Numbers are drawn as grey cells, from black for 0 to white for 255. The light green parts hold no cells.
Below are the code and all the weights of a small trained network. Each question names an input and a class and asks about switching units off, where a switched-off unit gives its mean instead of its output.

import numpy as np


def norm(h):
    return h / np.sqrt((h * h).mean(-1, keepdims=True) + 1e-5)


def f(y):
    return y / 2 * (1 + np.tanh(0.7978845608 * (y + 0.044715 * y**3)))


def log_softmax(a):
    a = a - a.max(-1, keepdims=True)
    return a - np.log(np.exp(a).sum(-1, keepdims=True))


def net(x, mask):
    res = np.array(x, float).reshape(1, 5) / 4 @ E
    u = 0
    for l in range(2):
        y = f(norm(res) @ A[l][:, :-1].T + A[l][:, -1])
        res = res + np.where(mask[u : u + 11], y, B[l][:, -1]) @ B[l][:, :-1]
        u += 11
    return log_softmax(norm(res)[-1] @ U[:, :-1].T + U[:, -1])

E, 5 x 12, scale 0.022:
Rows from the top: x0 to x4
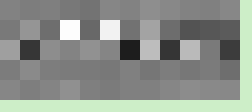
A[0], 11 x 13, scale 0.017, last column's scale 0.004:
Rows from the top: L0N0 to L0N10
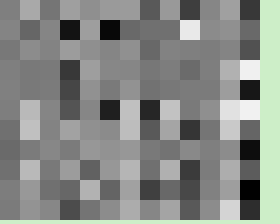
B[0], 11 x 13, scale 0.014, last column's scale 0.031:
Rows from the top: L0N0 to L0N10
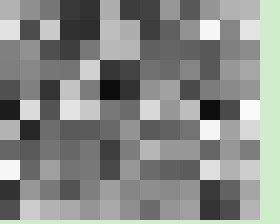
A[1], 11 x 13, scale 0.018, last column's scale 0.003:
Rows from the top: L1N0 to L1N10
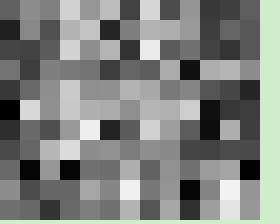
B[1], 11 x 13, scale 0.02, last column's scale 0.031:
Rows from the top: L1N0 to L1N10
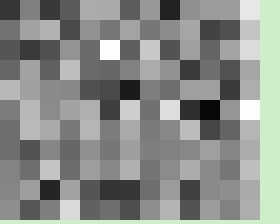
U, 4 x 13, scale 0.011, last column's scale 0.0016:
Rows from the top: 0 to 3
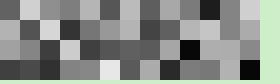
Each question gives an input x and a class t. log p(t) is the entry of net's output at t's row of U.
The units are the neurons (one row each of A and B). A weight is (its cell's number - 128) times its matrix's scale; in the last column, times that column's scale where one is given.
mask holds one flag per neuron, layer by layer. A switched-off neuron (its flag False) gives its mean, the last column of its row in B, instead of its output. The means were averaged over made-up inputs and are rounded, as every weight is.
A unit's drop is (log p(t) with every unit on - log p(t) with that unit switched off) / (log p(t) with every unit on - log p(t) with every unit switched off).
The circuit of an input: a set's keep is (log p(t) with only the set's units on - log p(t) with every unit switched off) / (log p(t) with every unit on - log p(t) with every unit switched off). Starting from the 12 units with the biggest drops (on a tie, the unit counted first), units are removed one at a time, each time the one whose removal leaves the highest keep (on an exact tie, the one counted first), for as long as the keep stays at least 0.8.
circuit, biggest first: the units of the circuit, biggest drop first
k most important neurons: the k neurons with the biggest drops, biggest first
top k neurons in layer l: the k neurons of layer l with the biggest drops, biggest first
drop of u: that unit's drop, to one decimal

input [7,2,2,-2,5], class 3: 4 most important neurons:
L0N1; L0N8; L0N6; L0N5
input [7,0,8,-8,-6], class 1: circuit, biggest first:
L0N5
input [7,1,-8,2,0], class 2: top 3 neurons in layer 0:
L0N6; L0N8; L0N0
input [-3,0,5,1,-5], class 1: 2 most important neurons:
L0N5; L1N5
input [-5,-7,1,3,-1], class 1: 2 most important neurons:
L0N1; L1N5
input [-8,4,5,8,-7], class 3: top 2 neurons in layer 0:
L0N1; L0N5
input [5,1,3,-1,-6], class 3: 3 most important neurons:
L0N1; L0N8; L0N6
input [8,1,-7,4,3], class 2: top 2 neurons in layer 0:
L0N6; L0N8
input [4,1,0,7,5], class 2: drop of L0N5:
1.4
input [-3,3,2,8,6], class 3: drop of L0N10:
0.1
